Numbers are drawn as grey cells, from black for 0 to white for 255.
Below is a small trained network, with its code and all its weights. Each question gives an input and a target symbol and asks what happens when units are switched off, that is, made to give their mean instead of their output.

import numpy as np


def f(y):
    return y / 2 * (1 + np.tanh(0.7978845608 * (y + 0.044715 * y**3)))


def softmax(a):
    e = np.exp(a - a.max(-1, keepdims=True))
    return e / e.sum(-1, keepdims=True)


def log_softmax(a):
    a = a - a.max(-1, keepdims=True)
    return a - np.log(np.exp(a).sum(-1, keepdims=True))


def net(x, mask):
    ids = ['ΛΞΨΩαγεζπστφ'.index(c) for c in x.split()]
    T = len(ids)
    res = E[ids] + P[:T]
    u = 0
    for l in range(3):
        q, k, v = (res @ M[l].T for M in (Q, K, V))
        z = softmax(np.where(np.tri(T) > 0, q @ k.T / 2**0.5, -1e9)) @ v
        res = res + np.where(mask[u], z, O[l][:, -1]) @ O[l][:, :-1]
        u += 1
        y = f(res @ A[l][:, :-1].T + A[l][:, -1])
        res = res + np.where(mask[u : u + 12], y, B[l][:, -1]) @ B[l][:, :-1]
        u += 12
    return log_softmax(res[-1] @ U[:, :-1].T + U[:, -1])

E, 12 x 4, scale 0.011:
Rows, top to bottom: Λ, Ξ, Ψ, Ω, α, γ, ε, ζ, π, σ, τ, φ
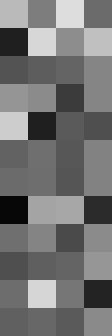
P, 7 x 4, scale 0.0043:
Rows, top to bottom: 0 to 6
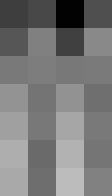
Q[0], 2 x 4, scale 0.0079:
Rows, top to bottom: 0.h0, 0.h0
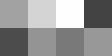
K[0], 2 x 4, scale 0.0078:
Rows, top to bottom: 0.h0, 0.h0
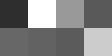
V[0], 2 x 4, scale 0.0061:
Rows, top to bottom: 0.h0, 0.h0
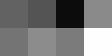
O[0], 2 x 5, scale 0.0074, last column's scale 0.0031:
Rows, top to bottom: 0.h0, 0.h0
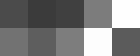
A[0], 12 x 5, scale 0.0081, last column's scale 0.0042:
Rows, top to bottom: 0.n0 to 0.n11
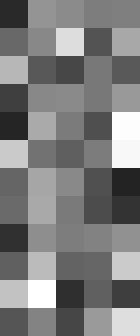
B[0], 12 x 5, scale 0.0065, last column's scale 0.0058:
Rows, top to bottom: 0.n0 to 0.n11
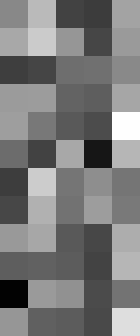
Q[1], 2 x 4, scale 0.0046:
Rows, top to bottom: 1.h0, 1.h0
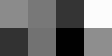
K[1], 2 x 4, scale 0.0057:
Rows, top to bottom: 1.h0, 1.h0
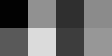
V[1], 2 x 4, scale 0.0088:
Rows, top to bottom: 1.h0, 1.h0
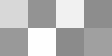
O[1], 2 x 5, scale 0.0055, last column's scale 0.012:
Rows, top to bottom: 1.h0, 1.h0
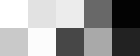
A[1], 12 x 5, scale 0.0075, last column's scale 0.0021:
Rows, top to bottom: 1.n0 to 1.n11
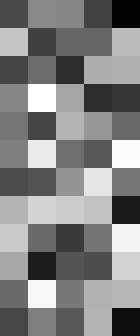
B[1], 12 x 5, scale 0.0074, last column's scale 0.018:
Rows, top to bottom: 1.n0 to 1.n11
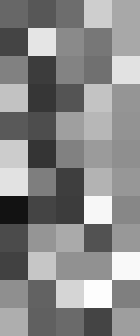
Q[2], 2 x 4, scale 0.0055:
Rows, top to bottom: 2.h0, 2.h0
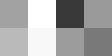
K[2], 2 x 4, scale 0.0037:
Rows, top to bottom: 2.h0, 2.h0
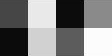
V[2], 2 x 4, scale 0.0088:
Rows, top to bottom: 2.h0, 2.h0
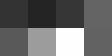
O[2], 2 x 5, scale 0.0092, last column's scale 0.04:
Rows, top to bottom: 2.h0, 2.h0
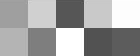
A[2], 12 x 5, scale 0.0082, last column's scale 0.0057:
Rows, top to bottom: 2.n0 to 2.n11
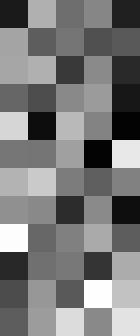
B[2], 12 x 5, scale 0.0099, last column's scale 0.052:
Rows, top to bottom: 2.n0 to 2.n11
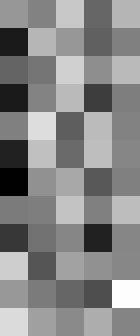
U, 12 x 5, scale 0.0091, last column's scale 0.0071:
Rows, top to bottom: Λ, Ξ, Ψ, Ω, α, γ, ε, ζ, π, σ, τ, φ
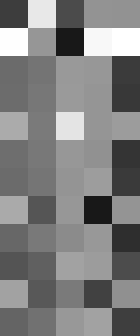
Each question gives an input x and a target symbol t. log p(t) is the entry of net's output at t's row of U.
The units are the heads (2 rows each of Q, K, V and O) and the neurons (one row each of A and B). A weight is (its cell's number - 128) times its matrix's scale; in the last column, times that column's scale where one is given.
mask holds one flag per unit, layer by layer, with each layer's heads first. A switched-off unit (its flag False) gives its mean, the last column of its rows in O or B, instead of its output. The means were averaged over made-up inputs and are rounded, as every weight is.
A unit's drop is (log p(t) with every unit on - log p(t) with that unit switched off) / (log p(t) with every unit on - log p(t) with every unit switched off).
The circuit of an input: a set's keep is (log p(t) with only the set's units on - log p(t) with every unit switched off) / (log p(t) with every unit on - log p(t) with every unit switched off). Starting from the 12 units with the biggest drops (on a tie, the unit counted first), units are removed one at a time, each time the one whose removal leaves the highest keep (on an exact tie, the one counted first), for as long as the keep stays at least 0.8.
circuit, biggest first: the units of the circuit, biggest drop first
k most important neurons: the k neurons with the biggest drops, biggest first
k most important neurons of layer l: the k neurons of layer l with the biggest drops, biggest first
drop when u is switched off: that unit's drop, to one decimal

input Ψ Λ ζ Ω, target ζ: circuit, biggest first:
[2.h0; 1.h0]
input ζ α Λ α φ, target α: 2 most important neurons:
[2.n10; 2.n9]
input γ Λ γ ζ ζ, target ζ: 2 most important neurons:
[2.n8; 1.n3]
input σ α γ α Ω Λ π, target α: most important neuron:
[1.n9]
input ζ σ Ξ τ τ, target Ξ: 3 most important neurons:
[0.n10; 1.n5; 1.n3]
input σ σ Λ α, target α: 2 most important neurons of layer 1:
[1.n9; 1.n6]
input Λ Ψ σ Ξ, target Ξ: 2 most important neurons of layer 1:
[1.n7; 1.n9]
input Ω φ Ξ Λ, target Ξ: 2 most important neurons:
[1.n7; 0.n4]
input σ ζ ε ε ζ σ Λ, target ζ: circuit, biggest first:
[2.n8; 1.h0; 1.n9; 0.h0]
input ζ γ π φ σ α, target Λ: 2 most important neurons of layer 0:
[0.n1; 0.n2]
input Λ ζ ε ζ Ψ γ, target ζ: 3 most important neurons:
[1.n3; 1.n5; 1.n9]
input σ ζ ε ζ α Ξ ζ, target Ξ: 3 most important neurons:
[1.n3; 1.n9; 1.n5]
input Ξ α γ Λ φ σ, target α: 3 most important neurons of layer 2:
[2.n10; 2.n9; 2.n11]
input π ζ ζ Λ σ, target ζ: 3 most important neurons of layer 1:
[1.n7; 1.n9; 1.n3]
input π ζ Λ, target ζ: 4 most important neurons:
[2.n8; 1.n9; 1.n3; 1.n7]
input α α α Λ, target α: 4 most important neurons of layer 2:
[2.n10; 2.n11; 2.n6; 2.n8]
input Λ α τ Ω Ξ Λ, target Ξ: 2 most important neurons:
[1.n7; 2.n2]
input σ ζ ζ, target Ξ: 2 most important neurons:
[1.n5; 0.n1]
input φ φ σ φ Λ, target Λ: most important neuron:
[1.n2]
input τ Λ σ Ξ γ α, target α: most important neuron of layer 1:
[1.n6]
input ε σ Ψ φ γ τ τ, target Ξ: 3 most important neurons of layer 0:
[0.n10; 0.n1; 0.n6]
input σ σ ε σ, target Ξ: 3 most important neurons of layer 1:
[1.n6; 1.n2; 1.n11]
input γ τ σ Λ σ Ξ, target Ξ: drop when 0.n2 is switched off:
0.0
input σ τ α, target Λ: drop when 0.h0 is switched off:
0.1
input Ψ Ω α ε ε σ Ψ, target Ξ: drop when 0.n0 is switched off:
0.1
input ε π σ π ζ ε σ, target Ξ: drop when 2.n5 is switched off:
0.1
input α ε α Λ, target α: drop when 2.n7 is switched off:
-0.1
